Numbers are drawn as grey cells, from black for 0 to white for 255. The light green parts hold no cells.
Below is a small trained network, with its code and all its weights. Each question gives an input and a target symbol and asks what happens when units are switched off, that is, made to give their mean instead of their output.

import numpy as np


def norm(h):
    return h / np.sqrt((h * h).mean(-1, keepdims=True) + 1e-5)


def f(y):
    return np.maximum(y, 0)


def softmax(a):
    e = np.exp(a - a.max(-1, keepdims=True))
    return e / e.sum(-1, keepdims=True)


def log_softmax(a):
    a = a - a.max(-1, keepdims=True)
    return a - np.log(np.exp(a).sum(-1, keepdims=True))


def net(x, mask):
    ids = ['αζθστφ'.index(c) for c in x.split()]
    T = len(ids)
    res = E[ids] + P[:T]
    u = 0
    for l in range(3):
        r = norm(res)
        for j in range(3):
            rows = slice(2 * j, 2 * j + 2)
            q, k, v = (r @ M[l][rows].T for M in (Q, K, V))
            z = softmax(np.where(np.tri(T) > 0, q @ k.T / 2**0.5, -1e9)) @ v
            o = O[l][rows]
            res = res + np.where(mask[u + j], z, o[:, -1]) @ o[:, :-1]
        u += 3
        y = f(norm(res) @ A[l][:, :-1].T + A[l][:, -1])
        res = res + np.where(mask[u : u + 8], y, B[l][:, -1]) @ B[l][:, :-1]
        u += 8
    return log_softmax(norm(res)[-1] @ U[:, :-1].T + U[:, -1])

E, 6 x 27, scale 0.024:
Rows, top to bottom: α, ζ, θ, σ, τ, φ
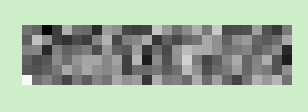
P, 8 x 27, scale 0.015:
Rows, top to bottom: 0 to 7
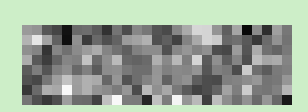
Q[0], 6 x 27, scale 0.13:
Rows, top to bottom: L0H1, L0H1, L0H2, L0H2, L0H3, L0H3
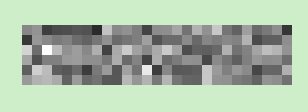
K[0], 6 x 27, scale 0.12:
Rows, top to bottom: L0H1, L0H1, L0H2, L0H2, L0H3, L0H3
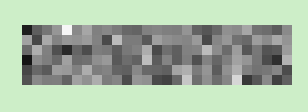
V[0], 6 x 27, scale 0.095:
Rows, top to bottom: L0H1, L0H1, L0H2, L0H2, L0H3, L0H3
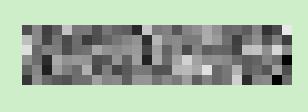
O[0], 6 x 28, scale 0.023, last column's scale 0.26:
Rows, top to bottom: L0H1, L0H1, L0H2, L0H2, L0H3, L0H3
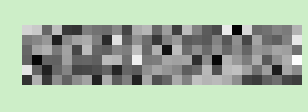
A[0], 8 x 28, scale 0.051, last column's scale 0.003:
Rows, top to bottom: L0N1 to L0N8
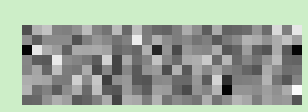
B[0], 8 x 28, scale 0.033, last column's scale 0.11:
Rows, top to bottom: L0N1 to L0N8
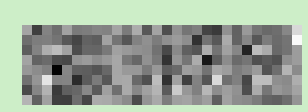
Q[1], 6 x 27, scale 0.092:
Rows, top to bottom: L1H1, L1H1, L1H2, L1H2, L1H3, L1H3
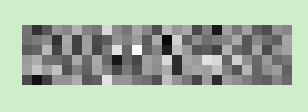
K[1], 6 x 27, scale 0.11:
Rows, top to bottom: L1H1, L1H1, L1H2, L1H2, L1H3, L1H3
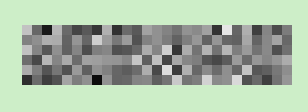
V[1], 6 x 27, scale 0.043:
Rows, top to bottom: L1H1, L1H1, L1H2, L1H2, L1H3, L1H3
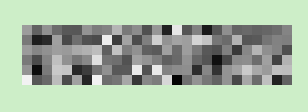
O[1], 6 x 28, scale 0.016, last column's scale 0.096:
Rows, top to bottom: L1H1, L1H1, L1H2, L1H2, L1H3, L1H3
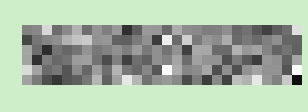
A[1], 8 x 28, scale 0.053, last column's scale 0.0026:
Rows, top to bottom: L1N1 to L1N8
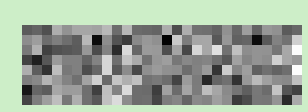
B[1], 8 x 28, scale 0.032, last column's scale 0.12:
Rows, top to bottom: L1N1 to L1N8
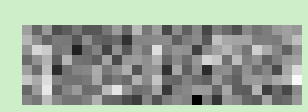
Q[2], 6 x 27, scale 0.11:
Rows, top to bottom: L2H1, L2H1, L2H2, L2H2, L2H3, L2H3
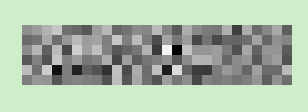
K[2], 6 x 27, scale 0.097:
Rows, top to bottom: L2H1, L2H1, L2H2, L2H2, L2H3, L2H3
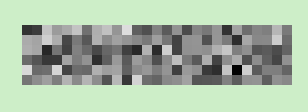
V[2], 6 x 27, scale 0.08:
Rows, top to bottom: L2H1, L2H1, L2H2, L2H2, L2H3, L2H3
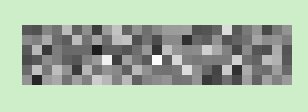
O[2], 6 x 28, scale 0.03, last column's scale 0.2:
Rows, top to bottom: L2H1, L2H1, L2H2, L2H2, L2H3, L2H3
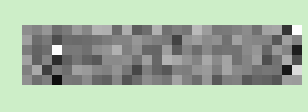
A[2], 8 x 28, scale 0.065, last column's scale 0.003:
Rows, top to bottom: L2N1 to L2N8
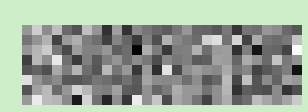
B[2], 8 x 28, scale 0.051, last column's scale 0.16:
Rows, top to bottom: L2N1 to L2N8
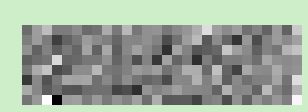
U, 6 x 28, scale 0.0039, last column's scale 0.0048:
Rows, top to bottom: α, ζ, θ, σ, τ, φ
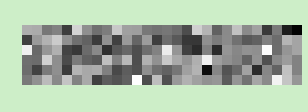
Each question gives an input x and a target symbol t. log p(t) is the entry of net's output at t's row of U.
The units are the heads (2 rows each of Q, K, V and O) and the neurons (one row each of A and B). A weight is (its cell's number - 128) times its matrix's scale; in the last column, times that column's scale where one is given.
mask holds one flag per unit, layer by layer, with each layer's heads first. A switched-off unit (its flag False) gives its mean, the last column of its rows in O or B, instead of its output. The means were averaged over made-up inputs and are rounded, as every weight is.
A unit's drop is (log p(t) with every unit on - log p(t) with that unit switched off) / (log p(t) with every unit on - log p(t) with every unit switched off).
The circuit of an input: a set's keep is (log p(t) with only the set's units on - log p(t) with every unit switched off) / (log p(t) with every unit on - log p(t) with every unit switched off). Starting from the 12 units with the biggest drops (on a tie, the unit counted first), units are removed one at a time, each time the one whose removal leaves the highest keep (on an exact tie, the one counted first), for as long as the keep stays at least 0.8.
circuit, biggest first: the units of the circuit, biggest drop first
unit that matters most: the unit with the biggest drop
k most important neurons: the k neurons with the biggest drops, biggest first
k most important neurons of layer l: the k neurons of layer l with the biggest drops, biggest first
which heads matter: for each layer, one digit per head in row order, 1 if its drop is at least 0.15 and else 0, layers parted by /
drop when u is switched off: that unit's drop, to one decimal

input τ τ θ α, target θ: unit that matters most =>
L2N7
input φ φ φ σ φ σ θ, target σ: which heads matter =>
100 / 000 / 010
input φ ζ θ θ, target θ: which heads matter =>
000 / 001 / 100
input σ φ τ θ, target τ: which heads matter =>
110 / 000 / 000
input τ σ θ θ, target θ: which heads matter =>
011 / 000 / 000
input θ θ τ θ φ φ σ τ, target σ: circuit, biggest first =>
L0H1; L2H2
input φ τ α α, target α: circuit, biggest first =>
L0H1; L2N1; L2H3
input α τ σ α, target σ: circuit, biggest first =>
L0H1; L2H2; L0H3; L2N8
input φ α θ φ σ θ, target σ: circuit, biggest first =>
L0H1; L2H2; L2N8
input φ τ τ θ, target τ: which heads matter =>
100 / 000 / 000
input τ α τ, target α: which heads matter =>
110 / 001 / 010
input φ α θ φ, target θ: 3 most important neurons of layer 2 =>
L2N7; L2N6; L2N8
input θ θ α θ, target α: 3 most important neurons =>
L2N1; L2N6; L0N2
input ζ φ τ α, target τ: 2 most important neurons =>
L0N4; L2N1
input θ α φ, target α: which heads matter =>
110 / 000 / 001
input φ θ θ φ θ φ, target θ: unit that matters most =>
L0H2
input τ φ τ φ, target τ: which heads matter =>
110 / 000 / 000
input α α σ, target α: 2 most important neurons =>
L2N1; L2N3
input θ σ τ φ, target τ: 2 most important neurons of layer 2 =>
L2N6; L2N8
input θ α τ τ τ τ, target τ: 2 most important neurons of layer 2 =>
L2N2; L2N5
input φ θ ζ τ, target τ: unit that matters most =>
L0H1
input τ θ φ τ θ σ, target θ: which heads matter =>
100 / 000 / 000
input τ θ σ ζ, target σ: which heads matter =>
110 / 000 / 010
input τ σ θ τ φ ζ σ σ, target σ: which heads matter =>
100 / 000 / 000
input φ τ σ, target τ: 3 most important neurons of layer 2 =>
L2N6; L2N8; L2N1
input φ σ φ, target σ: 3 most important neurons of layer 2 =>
L2N8; L2N6; L2N3
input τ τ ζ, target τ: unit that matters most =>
L0H3
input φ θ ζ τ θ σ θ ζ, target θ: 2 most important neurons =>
L2N1; L2N8
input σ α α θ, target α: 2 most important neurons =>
L2N1; L2N6
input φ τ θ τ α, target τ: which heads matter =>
100 / 000 / 000
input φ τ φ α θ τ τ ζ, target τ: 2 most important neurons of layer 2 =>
L2N6; L2N1
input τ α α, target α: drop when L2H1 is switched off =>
-0.1
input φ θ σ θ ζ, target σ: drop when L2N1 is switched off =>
-0.1
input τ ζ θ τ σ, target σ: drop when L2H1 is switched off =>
0.0
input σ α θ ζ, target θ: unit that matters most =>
L0H3
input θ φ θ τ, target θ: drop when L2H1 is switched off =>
0.1
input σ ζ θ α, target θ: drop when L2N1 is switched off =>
0.2
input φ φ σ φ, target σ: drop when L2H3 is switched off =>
-0.1
